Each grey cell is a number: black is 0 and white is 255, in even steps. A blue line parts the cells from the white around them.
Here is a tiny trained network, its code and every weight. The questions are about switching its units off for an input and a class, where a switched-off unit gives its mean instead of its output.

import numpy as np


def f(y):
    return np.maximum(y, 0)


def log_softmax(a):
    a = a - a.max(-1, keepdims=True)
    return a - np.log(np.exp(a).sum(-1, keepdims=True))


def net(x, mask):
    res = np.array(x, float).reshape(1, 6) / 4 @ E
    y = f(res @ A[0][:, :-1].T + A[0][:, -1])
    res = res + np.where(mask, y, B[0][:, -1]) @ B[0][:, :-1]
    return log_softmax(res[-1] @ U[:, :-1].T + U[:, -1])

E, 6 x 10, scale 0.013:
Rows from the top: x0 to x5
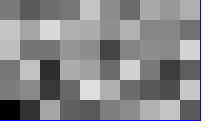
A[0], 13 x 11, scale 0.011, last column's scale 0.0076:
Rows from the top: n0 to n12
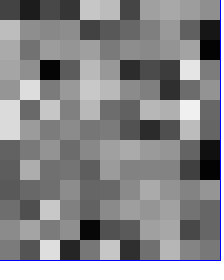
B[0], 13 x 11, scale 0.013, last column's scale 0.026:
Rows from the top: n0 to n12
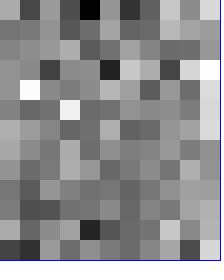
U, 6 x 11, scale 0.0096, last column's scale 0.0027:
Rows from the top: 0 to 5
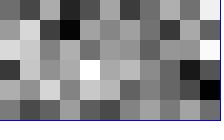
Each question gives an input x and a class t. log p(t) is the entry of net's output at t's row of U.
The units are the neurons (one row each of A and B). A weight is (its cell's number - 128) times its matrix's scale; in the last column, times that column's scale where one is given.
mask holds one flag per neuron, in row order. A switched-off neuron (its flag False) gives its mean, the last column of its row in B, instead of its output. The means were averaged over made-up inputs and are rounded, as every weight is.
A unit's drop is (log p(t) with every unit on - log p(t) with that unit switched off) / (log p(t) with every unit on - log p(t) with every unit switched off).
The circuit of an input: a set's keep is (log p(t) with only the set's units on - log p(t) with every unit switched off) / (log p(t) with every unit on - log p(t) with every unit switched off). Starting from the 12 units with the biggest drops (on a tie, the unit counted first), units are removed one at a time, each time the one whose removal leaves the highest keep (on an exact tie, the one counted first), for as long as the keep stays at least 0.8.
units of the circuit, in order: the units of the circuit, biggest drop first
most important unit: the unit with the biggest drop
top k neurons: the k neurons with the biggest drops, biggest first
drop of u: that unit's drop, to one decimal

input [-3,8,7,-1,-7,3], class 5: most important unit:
n4
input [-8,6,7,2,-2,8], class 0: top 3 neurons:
[n3, n5, n1]
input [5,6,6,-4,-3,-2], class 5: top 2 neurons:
[n4, n5]
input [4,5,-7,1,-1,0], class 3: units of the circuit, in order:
[n0, n11]
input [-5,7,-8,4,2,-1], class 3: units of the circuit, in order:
[n0, n6]
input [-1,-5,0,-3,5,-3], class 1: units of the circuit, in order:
[n3, n5]
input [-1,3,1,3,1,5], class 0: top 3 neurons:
[n3, n5, n4]
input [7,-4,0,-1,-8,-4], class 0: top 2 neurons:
[n3, n1]
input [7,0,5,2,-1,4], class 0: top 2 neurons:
[n3, n0]
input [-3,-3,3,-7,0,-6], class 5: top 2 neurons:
[n4, n3]
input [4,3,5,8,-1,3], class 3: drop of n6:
0.2
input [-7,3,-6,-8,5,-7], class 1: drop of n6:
-0.1
